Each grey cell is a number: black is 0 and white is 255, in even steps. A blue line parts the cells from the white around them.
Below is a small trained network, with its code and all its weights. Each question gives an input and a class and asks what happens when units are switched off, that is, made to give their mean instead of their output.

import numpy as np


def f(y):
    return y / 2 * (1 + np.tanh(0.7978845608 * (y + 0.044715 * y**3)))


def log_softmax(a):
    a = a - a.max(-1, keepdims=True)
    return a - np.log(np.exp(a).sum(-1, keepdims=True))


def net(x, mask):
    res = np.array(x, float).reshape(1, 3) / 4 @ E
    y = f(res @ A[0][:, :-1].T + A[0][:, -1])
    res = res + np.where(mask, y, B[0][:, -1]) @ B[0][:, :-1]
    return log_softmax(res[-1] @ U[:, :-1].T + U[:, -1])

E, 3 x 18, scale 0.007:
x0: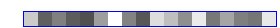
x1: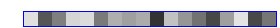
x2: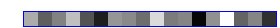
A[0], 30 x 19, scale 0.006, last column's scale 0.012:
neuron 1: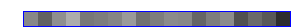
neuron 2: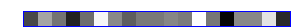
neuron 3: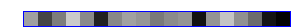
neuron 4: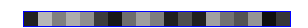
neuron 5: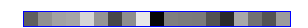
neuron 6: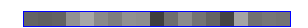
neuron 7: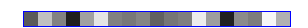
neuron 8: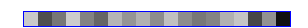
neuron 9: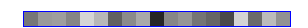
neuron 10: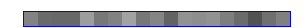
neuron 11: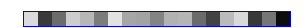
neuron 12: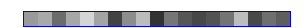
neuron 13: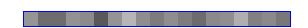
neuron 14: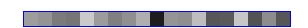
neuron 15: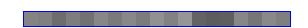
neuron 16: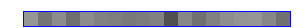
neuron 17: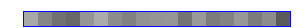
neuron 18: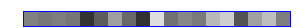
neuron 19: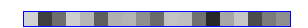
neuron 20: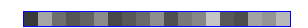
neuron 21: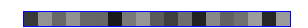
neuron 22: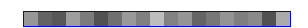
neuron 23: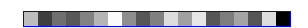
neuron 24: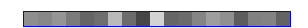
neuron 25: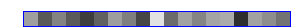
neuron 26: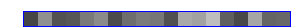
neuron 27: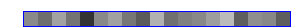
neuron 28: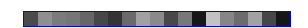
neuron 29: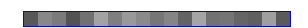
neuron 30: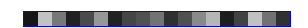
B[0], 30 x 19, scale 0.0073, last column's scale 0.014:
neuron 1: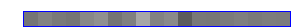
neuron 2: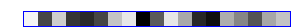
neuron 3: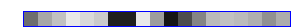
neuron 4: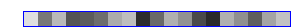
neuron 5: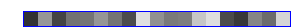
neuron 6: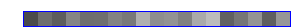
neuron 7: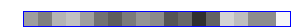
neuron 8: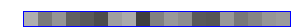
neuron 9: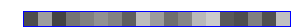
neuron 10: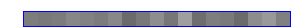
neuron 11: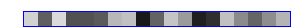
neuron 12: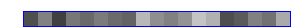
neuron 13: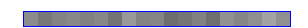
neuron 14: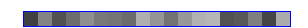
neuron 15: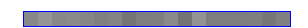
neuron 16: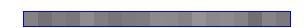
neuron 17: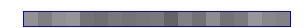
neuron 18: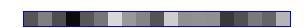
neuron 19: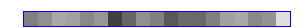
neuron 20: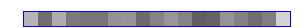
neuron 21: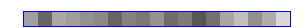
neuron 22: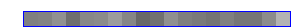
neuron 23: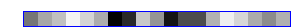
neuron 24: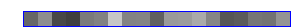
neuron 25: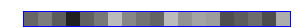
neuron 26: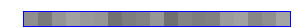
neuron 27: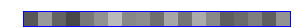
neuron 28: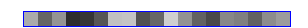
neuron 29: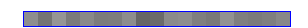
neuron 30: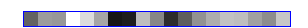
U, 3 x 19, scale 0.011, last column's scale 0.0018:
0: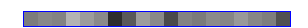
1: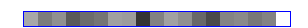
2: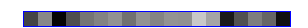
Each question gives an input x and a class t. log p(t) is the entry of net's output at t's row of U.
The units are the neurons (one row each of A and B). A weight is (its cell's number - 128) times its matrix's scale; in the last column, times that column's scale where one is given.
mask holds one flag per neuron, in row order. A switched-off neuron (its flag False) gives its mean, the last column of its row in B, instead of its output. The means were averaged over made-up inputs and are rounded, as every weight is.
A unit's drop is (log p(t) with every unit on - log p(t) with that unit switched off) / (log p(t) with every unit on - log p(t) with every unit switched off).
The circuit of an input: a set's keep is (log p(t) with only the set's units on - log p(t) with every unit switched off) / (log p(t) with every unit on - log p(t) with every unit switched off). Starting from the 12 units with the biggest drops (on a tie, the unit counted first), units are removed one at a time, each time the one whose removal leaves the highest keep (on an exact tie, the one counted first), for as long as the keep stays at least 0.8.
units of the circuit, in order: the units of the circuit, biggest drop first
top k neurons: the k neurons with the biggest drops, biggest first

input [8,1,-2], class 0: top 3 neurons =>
(neuron 23; neuron 4; neuron 11)
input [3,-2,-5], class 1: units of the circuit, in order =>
(neuron 2)
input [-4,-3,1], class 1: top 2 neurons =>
(neuron 4; neuron 3)
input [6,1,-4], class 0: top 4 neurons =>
(neuron 23; neuron 11; neuron 4; neuron 7)
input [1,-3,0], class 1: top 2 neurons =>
(neuron 5; neuron 9)
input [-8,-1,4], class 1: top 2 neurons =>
(neuron 4; neuron 28)
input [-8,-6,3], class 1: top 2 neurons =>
(neuron 4; neuron 28)
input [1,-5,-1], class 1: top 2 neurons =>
(neuron 23; neuron 3)
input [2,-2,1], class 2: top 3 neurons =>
(neuron 2; neuron 4; neuron 11)
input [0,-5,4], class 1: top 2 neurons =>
(neuron 5; neuron 9)
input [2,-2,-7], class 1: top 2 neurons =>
(neuron 2; neuron 3)
